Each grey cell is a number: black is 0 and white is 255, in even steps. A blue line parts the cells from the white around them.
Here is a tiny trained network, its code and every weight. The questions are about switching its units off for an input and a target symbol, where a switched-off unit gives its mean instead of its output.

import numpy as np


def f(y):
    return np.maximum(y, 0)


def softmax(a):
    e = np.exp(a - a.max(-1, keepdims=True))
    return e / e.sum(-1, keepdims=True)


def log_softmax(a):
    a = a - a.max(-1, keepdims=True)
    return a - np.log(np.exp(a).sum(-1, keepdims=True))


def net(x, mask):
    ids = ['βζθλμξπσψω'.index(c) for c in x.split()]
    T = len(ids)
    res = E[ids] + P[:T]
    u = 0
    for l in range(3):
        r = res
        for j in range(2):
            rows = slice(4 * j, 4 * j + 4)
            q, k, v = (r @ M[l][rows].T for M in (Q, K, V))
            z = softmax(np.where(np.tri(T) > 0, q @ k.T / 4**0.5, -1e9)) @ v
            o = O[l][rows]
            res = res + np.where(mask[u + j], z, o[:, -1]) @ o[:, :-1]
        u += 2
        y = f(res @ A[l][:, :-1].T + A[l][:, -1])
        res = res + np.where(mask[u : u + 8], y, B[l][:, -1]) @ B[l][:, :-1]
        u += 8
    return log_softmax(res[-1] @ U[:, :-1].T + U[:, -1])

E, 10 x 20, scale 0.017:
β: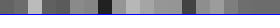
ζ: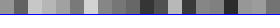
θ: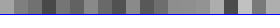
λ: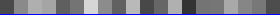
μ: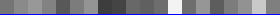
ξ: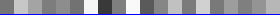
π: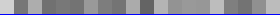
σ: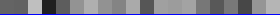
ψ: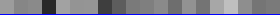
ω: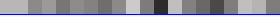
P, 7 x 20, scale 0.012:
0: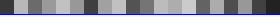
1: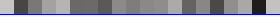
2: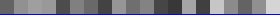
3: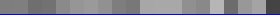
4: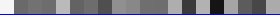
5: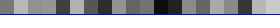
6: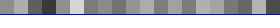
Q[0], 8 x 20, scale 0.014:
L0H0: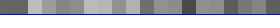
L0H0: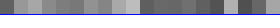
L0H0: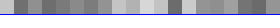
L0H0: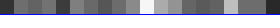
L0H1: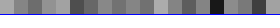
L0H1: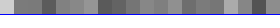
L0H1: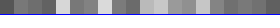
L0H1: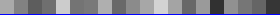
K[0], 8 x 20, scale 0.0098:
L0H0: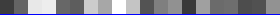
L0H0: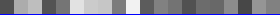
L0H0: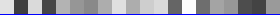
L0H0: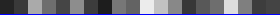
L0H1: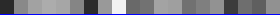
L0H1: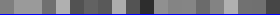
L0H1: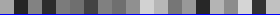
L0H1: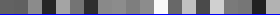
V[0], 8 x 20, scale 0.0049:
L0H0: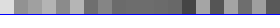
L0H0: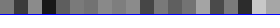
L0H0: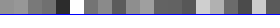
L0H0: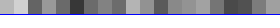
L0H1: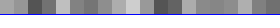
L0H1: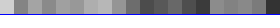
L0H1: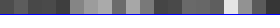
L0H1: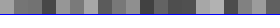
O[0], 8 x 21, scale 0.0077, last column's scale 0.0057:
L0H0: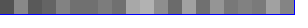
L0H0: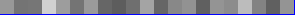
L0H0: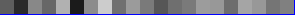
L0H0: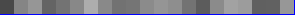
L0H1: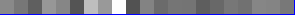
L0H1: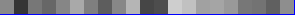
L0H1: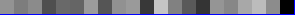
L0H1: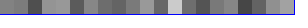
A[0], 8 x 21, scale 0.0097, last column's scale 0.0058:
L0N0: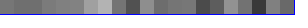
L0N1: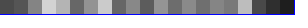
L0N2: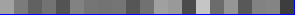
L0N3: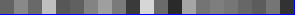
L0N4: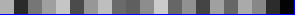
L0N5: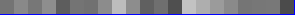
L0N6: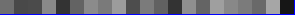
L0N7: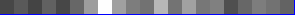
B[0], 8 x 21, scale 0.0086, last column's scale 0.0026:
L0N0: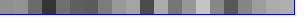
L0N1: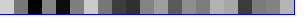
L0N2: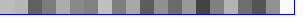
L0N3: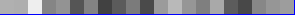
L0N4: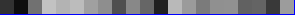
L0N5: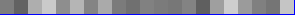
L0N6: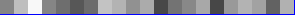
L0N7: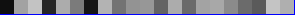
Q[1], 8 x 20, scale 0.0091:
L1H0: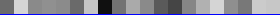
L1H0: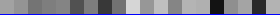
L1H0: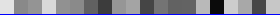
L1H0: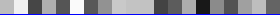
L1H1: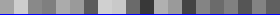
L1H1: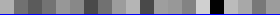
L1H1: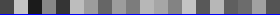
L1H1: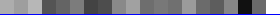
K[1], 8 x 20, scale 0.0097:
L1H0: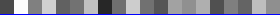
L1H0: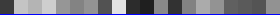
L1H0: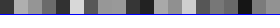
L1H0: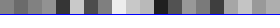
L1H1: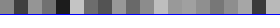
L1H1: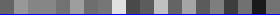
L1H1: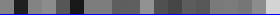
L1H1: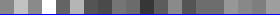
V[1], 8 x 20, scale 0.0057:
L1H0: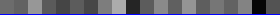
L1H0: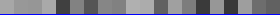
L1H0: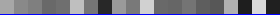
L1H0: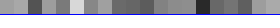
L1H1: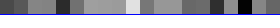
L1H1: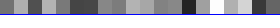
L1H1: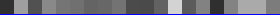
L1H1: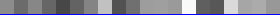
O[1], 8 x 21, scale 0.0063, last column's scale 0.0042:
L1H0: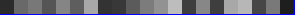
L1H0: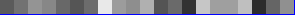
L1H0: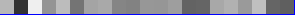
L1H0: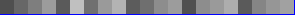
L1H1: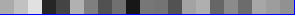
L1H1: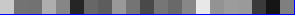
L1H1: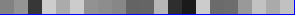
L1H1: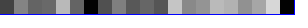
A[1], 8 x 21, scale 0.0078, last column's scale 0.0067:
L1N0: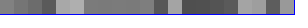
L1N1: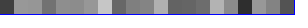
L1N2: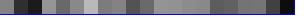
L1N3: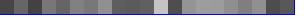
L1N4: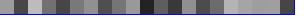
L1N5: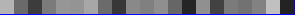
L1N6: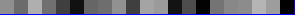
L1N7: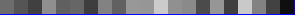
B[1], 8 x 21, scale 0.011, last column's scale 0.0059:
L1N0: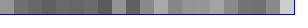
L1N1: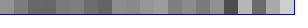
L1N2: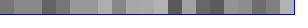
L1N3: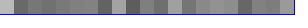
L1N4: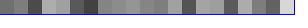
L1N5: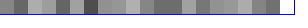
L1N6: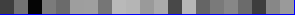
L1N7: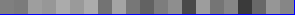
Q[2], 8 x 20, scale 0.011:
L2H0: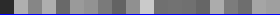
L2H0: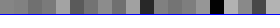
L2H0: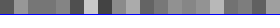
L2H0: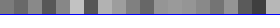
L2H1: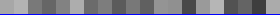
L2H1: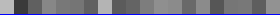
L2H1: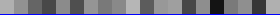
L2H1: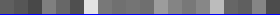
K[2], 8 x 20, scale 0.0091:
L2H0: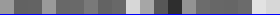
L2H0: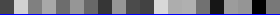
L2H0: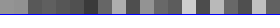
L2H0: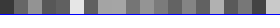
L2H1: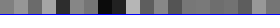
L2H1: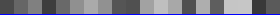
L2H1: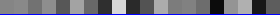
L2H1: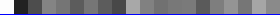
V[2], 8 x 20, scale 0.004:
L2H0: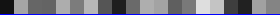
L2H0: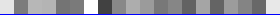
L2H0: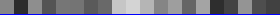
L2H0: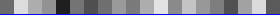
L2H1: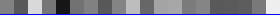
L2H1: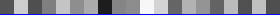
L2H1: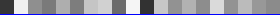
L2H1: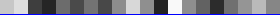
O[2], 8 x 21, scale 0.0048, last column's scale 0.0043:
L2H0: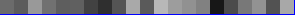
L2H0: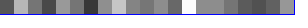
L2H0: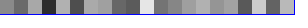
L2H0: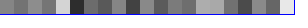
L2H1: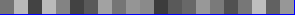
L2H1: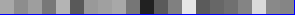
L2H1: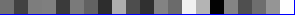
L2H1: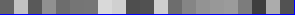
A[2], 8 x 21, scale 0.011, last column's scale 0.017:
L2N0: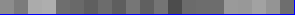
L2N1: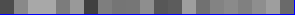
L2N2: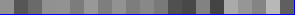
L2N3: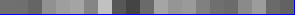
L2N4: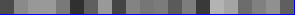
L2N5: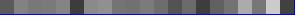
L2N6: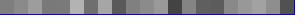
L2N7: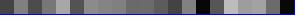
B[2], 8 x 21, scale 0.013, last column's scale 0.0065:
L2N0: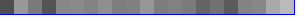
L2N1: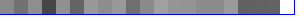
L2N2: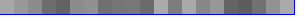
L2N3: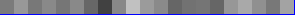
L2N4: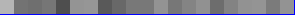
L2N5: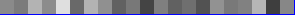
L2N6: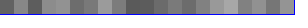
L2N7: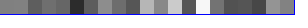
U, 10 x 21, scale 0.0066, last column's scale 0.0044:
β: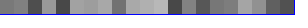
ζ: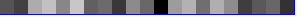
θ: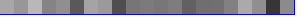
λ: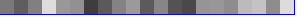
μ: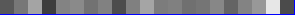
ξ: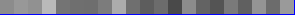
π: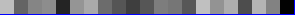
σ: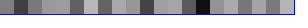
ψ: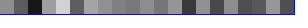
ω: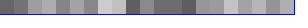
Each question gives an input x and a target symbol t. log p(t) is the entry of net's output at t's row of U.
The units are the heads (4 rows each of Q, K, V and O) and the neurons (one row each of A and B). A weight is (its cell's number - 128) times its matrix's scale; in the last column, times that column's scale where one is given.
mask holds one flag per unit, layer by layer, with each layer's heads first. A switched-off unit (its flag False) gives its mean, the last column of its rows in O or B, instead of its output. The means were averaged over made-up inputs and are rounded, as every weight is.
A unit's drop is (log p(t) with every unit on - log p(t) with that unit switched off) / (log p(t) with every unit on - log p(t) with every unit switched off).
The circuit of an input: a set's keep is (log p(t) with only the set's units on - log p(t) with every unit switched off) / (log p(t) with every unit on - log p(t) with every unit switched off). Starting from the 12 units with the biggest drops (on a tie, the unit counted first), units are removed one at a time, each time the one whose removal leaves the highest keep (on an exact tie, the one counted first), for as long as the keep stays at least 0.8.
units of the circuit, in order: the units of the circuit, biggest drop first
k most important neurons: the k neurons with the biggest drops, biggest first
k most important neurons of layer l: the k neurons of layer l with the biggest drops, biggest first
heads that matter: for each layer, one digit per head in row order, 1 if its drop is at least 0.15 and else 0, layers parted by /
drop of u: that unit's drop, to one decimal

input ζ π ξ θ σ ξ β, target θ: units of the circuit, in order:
[L0H0, L1H1, L1H0]
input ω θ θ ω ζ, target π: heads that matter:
01 / 00 / 10
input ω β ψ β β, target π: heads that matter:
11 / 00 / 10
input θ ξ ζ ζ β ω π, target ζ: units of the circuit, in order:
[L0H0, L0N4, L1H1]
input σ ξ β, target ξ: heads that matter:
11 / 00 / 00
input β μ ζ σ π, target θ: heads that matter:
00 / 01 / 00
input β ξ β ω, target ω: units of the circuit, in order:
[L1H0, L2H0]
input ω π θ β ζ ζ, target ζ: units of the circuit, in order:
[L0H1]
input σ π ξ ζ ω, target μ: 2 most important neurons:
[L2N0, L1N5]
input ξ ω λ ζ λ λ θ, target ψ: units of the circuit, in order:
[L0H0, L1H1, L1N7]
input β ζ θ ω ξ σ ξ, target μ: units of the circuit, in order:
[L1H1, L0H0, L0H1]
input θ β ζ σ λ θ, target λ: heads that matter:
01 / 00 / 00
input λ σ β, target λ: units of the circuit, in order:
[L1N4, L0H1]
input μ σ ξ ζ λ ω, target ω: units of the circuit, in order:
[L1H0]
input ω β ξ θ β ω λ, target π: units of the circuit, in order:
[L0H0, L0N1, L1H1]
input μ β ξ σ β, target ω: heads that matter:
10 / 01 / 10
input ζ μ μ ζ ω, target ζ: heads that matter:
01 / 00 / 00
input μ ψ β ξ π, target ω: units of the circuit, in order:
[L1N5, L0H0, L1H1, L2H0]
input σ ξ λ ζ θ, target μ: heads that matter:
00 / 01 / 00
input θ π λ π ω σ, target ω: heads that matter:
01 / 00 / 00
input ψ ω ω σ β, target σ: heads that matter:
00 / 10 / 00
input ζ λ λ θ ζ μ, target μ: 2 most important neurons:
[L2N0, L2N1]
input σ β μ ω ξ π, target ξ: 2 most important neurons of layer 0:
[L0N3, L0N6]
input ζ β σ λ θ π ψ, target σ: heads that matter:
11 / 00 / 00
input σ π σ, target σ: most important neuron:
[L2N5]
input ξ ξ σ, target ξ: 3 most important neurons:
[L1N6, L0N3, L0N6]
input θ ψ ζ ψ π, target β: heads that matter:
00 / 11 / 00
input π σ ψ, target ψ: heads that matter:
01 / 00 / 00
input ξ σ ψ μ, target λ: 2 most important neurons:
[L2N3, L2N1]
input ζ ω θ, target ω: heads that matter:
00 / 00 / 00
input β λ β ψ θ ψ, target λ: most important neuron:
[L1N4]
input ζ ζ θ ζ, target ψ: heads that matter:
10 / 01 / 00
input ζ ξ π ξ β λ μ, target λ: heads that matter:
10 / 01 / 00
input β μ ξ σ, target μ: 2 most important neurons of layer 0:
[L0N7, L0N2]
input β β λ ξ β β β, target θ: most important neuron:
[L0N6]
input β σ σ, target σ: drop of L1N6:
0.2
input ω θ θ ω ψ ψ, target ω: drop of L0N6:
0.3
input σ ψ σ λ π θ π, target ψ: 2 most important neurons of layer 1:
[L1N7, L1N5]
